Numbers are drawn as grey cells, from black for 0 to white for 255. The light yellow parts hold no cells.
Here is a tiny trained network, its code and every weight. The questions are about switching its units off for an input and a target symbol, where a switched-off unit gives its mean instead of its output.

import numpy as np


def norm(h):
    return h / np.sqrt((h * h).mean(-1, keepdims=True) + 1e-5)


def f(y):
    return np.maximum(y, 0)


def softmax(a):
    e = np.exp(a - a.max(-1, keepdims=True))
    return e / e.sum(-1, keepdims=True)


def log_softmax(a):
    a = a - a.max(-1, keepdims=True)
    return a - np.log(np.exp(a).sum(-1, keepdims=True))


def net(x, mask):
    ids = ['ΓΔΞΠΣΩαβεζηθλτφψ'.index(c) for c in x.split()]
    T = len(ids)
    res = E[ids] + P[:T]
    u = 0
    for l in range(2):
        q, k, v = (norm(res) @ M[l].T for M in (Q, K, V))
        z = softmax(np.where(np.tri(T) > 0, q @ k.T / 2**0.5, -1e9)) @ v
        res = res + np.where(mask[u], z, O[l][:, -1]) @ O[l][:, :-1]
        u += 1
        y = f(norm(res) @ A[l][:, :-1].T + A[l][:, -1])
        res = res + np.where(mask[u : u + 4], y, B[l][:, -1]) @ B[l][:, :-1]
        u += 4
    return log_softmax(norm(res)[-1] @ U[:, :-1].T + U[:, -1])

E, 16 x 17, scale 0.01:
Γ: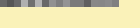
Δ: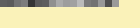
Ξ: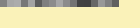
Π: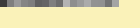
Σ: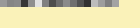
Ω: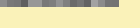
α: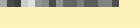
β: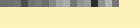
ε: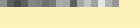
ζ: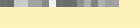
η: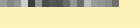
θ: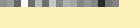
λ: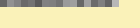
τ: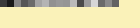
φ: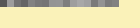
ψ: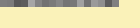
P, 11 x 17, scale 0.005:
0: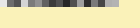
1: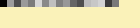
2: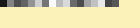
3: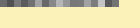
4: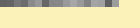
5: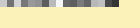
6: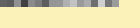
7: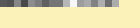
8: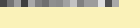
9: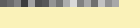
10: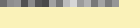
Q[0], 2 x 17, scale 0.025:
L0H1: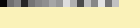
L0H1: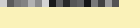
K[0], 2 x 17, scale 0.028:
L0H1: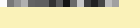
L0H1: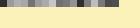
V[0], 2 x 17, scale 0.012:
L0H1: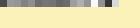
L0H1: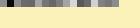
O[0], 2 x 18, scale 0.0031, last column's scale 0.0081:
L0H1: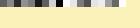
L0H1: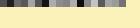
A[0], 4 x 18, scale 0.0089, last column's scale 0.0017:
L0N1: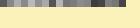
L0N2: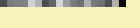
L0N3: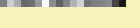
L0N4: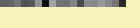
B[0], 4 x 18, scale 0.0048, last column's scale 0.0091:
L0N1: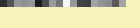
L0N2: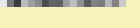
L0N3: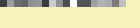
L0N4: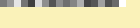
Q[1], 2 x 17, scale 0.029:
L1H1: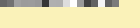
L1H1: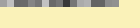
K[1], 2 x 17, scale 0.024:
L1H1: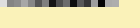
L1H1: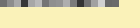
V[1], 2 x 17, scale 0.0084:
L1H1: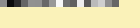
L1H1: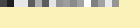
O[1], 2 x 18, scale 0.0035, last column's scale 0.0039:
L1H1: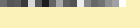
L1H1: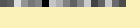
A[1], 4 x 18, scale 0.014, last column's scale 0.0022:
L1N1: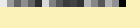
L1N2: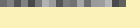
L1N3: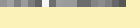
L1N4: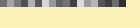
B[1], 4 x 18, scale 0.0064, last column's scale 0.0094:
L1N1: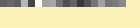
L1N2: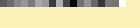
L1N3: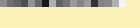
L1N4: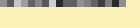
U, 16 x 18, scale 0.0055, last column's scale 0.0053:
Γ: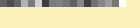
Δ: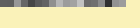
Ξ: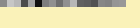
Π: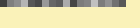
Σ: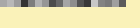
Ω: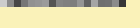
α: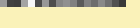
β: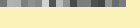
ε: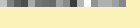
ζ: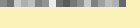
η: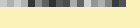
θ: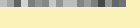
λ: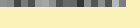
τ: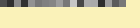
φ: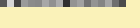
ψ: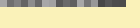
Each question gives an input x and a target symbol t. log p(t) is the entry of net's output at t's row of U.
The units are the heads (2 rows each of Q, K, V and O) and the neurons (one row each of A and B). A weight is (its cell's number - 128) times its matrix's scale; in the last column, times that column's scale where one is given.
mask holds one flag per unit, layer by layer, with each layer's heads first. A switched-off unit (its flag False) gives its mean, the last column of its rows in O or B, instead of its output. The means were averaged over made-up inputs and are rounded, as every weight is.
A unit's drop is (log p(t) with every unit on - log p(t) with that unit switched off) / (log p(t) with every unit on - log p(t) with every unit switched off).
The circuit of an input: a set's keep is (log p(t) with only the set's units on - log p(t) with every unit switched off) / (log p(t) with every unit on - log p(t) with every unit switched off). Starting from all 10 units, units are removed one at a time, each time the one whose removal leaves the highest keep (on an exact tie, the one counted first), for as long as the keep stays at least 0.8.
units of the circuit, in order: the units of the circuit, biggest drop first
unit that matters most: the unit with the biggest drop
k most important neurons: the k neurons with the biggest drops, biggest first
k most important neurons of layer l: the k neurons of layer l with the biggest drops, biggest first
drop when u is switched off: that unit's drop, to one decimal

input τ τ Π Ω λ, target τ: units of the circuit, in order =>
(L0H1)
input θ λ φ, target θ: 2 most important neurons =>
(L0N2, L1N2)
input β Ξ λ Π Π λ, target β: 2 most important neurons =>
(L0N1, L1N3)
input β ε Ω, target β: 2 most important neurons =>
(L1N3, L0N1)
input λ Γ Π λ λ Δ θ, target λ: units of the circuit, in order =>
(L1H1, L1N3, L0N3)
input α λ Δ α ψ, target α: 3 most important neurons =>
(L0N1, L0N2, L0N4)
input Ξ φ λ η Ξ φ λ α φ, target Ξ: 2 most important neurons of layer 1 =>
(L1N2, L1N3)
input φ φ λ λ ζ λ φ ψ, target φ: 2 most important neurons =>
(L0N3, L1N3)
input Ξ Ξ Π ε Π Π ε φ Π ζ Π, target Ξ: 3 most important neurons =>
(L0N1, L1N2, L0N4)
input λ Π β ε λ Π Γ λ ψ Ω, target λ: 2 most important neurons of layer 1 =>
(L1N2, L1N3)
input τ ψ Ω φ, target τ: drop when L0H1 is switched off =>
1.0
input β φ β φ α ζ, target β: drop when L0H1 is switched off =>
1.0
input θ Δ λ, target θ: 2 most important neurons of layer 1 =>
(L1N2, L1N3)
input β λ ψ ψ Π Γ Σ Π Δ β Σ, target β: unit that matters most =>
L0H1
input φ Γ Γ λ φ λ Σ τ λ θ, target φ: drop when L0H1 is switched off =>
0.8
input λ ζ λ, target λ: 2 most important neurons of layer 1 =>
(L1N2, L1N3)
